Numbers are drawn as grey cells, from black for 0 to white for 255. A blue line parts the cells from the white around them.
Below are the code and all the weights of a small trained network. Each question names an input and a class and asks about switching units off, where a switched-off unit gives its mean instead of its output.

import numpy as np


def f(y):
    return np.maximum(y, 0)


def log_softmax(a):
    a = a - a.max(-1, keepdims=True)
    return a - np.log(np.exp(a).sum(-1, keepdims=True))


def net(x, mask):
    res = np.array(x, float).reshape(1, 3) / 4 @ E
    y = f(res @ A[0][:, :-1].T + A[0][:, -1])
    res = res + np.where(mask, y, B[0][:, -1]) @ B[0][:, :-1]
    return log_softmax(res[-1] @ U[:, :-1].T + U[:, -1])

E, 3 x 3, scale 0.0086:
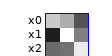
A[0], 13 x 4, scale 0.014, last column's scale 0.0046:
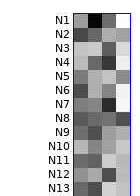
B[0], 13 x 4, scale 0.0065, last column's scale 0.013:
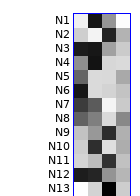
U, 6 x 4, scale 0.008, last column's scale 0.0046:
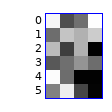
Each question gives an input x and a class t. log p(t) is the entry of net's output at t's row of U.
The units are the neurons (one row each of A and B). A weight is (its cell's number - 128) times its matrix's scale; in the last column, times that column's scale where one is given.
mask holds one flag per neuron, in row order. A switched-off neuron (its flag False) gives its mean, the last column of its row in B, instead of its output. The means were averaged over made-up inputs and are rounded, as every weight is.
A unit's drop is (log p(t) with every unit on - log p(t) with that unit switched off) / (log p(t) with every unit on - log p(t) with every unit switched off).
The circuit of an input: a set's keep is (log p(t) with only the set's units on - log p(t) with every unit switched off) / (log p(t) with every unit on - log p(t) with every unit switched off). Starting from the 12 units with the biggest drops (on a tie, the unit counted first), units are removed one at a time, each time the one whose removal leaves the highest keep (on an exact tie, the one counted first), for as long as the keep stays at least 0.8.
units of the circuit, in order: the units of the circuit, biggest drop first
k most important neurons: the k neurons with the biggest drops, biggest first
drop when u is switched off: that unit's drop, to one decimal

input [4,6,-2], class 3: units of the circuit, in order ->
N3; N12
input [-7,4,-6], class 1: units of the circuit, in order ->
N6; N1
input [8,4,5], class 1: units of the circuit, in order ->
N1; N5
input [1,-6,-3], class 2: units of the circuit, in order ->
N13; N4
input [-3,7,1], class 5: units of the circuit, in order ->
N4; N2
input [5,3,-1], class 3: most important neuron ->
N3
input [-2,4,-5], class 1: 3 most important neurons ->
N1; N6; N4
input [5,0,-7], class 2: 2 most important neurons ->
N4; N6
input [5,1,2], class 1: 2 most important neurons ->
N1; N4
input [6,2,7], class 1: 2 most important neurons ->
N1; N5
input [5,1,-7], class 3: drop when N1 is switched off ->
0.2
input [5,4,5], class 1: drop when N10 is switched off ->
0.0
